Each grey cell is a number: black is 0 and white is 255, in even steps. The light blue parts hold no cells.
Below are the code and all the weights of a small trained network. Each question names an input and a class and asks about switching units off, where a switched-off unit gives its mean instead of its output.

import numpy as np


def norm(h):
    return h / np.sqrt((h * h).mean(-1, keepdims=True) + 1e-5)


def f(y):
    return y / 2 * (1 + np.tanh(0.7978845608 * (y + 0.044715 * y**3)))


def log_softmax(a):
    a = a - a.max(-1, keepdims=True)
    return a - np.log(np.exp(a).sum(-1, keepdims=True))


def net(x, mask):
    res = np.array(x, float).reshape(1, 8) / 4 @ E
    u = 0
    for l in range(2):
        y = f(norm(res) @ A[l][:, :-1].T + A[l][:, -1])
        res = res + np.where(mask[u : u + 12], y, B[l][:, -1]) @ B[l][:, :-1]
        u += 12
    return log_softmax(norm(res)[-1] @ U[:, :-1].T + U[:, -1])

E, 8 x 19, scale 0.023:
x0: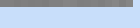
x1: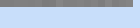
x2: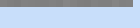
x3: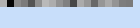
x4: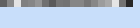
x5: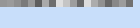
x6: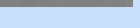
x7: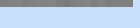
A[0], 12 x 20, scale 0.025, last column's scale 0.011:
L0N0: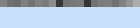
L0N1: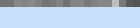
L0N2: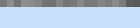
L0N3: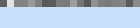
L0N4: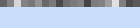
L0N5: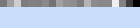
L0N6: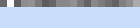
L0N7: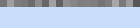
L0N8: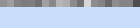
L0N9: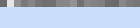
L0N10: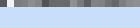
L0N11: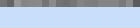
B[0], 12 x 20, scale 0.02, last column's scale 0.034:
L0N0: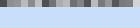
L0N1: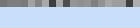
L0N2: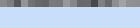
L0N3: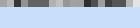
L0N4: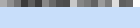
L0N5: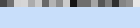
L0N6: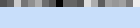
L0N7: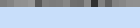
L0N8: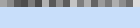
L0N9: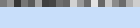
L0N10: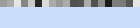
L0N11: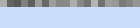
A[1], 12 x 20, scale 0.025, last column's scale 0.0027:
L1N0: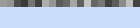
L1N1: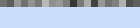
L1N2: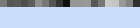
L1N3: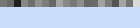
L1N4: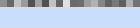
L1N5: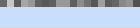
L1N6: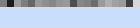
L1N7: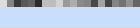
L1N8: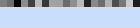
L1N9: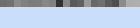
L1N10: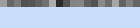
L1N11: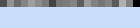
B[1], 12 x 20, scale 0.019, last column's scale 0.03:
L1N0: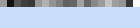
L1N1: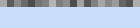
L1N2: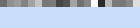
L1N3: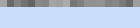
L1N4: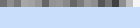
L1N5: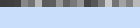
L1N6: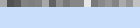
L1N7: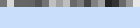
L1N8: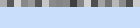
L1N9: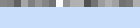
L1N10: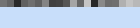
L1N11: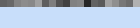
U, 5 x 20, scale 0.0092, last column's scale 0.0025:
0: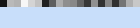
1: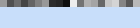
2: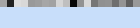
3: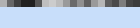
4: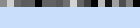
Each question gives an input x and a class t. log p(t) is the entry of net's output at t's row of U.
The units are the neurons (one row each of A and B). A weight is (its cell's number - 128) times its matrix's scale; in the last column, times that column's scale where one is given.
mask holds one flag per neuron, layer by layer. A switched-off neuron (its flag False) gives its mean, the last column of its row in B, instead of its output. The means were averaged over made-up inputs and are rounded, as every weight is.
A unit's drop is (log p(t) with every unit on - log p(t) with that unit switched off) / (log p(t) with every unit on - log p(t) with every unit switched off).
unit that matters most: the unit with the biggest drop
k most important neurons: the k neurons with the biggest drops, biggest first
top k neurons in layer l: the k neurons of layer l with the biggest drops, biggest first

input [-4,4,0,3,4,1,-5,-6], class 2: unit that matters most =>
L0N5
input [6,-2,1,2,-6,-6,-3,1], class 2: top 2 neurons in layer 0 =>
[L0N10, L0N6]
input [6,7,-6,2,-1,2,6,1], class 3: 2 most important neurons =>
[L0N6, L1N7]
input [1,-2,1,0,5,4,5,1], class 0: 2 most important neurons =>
[L0N5, L0N10]
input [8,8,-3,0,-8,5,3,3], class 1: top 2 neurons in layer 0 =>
[L0N3, L0N10]
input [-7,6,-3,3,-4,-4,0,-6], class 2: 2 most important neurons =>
[L0N10, L1N8]
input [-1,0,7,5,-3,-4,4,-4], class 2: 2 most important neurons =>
[L0N10, L1N8]
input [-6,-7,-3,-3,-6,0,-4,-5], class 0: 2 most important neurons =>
[L0N4, L0N8]
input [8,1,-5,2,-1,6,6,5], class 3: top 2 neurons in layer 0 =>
[L0N8, L0N6]
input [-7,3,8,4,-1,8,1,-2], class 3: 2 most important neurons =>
[L0N8, L0N6]
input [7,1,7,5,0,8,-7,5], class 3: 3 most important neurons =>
[L0N8, L0N6, L0N0]
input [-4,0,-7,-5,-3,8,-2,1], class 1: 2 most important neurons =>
[L0N6, L0N9]
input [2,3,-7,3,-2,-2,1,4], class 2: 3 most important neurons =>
[L0N10, L0N6, L1N8]
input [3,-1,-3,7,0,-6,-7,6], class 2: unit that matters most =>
L0N0
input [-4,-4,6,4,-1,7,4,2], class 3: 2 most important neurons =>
[L0N8, L0N6]
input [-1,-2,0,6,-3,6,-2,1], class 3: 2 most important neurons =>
[L0N6, L1N7]
